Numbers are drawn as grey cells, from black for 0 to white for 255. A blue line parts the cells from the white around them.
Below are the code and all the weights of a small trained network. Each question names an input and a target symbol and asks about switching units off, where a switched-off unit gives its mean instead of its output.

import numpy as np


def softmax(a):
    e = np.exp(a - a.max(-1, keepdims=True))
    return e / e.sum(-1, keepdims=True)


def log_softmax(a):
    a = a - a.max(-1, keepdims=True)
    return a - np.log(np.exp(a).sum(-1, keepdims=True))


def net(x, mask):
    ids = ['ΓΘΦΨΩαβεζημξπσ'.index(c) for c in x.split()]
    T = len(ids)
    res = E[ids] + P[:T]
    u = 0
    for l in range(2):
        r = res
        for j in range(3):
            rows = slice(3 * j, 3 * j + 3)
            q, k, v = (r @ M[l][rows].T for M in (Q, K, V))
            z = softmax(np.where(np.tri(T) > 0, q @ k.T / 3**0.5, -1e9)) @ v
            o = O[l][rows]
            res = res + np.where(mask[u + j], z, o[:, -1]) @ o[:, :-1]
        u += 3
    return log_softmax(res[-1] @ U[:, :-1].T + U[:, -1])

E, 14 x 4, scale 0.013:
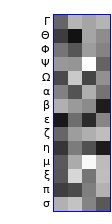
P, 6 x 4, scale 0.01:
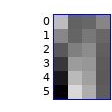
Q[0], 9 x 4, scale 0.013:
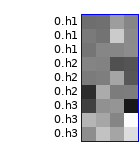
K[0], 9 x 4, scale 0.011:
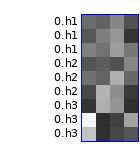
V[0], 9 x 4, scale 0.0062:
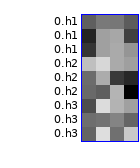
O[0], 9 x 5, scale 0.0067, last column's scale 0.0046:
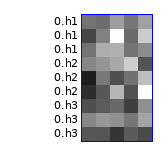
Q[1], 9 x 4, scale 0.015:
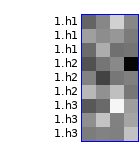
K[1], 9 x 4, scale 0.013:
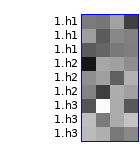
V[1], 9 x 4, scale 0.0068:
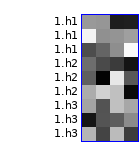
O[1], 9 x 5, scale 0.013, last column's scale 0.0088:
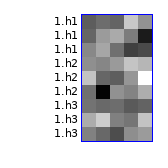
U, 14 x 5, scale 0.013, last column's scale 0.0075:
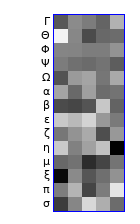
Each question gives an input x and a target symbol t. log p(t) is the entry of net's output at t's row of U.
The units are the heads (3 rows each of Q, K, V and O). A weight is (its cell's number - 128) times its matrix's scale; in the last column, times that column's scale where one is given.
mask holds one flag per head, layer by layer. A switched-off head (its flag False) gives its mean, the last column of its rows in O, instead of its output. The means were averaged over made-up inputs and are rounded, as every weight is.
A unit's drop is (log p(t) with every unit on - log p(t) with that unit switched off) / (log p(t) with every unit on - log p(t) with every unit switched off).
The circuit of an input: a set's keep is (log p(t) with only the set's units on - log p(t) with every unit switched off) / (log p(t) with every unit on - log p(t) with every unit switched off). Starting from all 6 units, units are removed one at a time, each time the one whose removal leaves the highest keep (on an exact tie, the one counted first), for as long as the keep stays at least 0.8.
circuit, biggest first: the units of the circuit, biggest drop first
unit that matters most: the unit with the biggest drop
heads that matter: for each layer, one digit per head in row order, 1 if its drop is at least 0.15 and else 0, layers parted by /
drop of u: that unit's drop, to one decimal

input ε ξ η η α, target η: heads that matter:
010 / 111
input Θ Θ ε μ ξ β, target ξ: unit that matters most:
1.h2
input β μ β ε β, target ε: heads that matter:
001 / 011
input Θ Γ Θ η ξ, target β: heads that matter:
011 / 110
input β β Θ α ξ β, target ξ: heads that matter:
001 / 010
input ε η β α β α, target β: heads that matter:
000 / 110
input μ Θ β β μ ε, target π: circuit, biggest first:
[1.h3; 0.h3; 1.h1]
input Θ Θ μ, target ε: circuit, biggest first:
[1.h1; 0.h3]
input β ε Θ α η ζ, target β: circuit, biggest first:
[1.h1; 0.h2]
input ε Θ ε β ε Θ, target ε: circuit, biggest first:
[1.h3; 1.h2; 0.h3]
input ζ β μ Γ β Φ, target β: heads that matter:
001 / 110
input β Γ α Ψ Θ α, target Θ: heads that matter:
000 / 110
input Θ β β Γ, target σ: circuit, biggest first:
[1.h1; 0.h3; 0.h2]
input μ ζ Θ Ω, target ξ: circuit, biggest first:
[1.h2; 0.h2]
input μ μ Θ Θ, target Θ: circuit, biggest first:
[1.h2; 1.h1]
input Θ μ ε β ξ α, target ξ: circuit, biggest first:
[0.h3; 1.h2]
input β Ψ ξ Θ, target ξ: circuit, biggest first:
[1.h2]
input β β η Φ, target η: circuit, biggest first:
[1.h3; 1.h2; 0.h2]
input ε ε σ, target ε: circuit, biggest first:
[1.h3; 1.h2]
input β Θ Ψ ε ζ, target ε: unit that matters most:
1.h1
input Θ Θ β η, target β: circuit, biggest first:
[1.h2; 0.h2]
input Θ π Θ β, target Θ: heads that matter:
000 / 010
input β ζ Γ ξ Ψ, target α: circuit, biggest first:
[1.h2; 1.h1; 0.h1]
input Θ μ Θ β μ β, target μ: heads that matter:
001 / 010
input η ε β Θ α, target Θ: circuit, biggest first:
[1.h2; 1.h1; 1.h3; 0.h1]
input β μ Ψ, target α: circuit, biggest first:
[1.h1; 1.h2; 0.h2; 1.h3]
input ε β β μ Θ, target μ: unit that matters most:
0.h3
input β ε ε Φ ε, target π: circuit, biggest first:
[1.h3; 1.h1; 1.h2]
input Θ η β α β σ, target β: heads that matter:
000 / 110
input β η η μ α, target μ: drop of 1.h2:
0.7
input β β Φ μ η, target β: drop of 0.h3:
0.1
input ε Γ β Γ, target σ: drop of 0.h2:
0.2
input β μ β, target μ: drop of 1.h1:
-0.1
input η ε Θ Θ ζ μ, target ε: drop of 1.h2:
0.3
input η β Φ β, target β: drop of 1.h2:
0.3
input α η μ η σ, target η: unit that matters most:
0.h2
